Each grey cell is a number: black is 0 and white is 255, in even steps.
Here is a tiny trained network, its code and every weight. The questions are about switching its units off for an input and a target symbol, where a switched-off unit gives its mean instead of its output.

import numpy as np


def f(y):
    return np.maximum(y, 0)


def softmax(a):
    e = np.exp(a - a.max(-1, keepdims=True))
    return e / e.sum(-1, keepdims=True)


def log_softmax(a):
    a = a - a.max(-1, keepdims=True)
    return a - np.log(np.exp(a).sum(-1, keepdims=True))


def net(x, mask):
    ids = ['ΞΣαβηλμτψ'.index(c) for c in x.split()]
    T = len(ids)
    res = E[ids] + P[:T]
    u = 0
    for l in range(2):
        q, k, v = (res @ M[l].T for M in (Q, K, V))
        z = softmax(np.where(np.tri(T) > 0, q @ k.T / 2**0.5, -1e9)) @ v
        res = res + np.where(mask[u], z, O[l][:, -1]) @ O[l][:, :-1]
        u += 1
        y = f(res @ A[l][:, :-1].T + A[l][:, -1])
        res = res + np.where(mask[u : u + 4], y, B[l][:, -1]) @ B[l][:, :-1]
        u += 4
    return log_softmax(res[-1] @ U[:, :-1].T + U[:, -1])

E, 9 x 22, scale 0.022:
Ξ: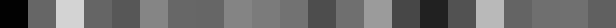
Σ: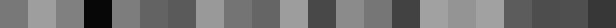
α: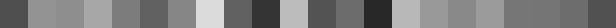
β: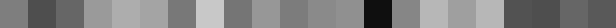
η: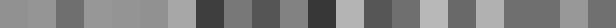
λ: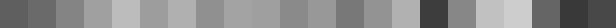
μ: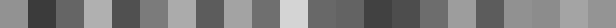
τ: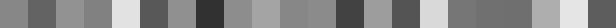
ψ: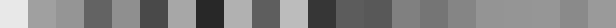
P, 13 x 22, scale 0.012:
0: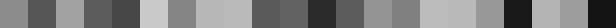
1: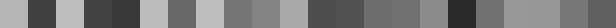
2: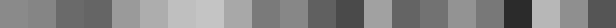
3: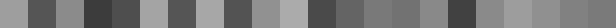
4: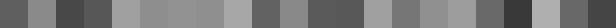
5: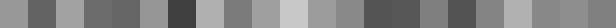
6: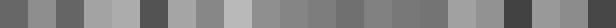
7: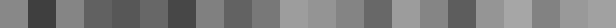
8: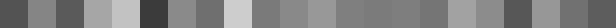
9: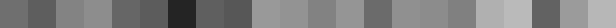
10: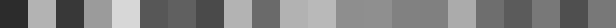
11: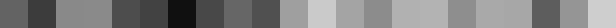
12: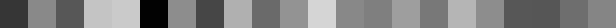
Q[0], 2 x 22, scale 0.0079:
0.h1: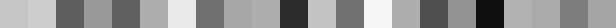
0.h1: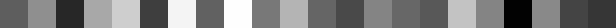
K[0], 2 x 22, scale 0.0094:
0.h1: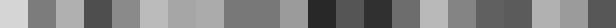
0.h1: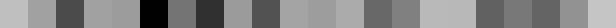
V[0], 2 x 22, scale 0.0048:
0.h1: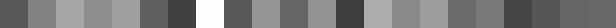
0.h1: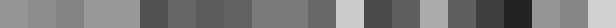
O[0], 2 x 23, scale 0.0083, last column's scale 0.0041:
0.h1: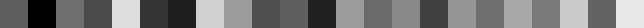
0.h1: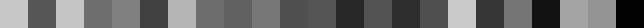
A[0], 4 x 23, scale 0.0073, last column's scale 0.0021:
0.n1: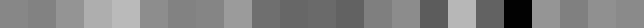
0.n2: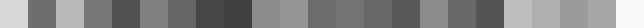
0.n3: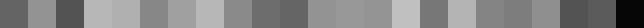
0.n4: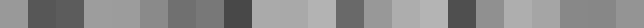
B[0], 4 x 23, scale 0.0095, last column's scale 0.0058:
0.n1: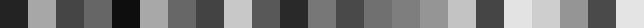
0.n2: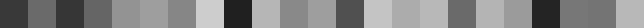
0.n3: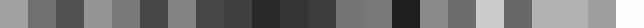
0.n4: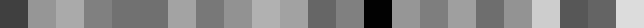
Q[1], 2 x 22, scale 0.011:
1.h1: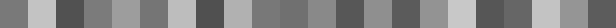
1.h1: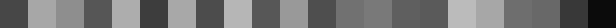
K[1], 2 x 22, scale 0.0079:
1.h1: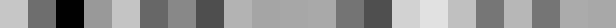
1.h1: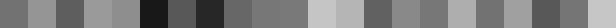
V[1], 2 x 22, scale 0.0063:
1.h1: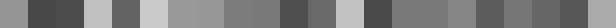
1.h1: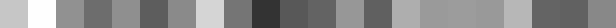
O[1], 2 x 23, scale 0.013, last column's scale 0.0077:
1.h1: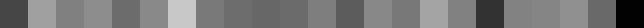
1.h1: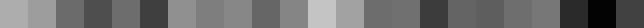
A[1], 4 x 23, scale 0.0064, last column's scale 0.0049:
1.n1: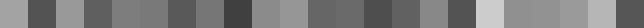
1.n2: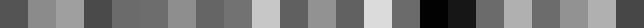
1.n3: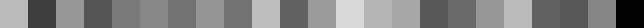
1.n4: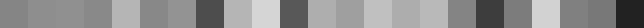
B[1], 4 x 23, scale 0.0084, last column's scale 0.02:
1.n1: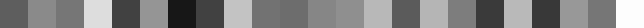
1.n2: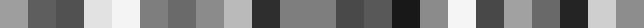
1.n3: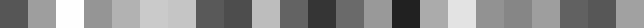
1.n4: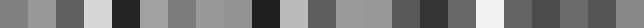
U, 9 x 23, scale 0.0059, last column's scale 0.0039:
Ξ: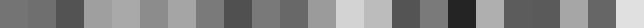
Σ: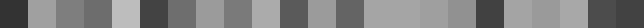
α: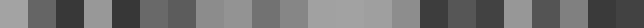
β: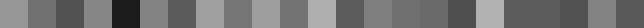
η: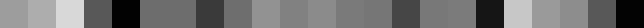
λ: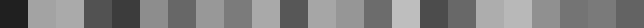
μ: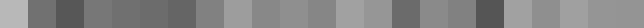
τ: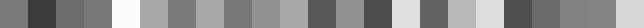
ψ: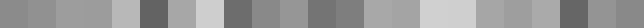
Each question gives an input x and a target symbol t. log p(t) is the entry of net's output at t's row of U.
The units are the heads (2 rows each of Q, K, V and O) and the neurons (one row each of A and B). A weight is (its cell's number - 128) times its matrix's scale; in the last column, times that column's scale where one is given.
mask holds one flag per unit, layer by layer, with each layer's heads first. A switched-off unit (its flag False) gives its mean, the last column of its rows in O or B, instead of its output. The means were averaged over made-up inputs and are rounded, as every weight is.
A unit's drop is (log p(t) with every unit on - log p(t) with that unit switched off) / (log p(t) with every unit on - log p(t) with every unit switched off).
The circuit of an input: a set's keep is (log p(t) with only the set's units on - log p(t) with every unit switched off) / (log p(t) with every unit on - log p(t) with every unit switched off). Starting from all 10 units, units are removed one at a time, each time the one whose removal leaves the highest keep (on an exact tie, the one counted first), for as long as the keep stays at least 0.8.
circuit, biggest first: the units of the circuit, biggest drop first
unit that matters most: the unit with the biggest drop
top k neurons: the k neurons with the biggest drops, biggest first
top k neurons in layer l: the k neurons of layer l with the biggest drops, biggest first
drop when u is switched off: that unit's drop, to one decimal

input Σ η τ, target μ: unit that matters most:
1.h1
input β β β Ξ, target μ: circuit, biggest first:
[1.n1 1.n2 1.h1]
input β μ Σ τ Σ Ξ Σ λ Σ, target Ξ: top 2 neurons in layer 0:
[0.n3 0.n1]
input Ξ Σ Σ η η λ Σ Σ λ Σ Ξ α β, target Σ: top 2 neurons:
[0.n1 1.n1]
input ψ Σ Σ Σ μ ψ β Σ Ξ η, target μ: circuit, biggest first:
[1.n1 1.h1 0.n1]
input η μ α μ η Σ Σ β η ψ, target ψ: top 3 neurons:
[0.n2 1.n3 1.n2]
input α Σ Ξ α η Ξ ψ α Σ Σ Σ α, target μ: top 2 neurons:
[1.n1 0.n1]
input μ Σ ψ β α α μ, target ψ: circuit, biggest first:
[1.h1 1.n1]
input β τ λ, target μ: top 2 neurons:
[1.n1 0.n3]
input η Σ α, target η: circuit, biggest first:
[0.h1 1.h1]
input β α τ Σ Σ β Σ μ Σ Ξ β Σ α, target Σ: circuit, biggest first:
[0.n1 0.h1]
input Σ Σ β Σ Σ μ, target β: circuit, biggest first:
[0.n2 0.h1]
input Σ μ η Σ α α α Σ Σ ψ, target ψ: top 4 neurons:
[0.n2 1.n3 0.n3 1.n2]
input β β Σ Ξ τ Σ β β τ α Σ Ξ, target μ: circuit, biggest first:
[1.n1 1.h1 1.n2]
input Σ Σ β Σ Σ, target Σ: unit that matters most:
1.h1
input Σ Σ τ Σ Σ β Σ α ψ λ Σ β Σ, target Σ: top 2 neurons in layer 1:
[1.n1 1.n4]
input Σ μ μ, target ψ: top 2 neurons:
[1.n1 0.n2]
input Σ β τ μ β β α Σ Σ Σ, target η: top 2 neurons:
[1.n3 0.n2]
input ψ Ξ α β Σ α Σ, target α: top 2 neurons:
[0.n3 1.n3]
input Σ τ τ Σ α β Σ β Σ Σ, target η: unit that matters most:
1.n3
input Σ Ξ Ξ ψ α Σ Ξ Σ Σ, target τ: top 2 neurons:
[1.n1 0.n3]
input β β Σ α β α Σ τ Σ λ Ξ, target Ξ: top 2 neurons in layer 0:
[0.n3 0.n1]
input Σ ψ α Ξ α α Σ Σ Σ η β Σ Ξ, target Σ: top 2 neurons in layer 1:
[1.n2 1.n1]
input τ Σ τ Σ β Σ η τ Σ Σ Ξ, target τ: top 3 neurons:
[1.n1 1.n2 0.n3]
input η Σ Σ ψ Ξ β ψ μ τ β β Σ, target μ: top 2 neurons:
[1.n1 0.n1]
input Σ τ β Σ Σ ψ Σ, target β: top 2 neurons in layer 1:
[1.n1 1.n3]
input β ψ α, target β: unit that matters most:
0.h1
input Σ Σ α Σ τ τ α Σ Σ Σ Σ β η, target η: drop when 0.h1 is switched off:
1.3
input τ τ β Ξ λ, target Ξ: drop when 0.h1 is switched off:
-0.1
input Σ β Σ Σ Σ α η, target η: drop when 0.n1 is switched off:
0.3
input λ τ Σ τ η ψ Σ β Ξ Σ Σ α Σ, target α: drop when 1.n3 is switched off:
0.1
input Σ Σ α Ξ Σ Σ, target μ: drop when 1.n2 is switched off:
0.0
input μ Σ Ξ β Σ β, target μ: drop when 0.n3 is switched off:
0.2
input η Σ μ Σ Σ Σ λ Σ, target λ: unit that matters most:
0.h1
